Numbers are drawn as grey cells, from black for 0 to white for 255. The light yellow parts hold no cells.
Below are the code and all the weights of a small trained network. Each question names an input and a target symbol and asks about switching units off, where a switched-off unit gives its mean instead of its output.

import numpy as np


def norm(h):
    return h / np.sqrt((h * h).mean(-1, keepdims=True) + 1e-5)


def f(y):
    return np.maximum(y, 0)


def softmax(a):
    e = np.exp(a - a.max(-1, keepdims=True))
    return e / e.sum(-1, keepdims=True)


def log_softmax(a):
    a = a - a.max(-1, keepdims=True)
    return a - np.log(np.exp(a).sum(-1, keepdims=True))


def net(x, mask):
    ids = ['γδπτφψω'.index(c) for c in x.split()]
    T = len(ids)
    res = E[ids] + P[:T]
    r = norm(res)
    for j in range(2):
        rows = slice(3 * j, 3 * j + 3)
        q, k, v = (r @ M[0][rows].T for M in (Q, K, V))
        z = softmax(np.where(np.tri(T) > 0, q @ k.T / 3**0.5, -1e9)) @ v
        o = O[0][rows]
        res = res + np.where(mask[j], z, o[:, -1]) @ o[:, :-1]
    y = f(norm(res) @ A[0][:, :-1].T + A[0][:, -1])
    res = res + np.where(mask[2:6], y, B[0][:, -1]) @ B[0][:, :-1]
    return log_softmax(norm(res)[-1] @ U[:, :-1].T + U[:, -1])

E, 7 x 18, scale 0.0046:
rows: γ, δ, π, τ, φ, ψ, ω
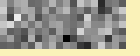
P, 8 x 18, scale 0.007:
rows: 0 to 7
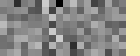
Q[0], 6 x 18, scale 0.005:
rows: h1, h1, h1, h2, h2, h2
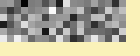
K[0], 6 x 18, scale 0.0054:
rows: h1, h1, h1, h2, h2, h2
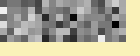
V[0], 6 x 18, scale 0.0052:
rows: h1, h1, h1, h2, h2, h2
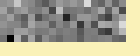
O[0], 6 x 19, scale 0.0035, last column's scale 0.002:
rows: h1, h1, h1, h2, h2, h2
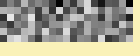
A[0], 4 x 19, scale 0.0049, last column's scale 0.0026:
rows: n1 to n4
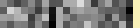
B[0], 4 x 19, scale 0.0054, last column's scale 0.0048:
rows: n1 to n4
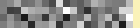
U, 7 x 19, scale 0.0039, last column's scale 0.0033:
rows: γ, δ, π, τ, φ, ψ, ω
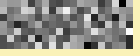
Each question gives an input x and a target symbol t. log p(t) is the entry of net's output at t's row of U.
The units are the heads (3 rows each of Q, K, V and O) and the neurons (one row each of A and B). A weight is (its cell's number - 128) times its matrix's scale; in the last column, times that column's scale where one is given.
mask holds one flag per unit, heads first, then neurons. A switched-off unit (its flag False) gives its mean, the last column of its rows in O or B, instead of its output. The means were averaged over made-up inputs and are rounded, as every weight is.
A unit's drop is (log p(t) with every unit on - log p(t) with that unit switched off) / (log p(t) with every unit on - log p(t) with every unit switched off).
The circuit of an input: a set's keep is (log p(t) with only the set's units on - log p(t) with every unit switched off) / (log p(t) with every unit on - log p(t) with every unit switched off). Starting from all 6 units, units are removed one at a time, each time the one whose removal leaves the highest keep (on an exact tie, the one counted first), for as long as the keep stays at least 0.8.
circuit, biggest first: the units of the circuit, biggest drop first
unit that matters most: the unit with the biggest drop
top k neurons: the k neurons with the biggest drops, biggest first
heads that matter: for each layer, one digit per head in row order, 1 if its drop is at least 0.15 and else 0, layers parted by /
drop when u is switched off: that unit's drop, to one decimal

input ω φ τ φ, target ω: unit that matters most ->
n2
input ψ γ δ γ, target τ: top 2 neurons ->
[n3 n2]
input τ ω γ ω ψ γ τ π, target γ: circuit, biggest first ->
[n4 h1]
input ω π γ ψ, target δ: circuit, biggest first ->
[h1 n2]
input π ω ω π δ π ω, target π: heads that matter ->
11
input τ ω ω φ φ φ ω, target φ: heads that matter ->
10
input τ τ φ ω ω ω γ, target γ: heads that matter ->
01
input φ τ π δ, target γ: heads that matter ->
11
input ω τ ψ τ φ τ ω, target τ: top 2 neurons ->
[n4 n2]
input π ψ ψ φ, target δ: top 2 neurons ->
[n2 n3]
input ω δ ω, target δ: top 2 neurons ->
[n3 n4]
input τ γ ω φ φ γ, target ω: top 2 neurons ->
[n2 n4]
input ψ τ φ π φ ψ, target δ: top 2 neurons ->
[n2 n3]
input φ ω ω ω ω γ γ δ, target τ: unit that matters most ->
n3
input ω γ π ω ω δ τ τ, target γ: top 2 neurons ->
[n4 n3]
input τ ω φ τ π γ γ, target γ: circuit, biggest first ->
[h2 h1]
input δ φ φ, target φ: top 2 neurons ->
[n1 n2]
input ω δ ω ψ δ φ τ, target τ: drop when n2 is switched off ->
0.1
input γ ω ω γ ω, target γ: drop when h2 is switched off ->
0.6
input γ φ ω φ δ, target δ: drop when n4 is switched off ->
0.1
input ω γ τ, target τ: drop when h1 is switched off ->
0.4
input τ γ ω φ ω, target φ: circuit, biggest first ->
[h1]
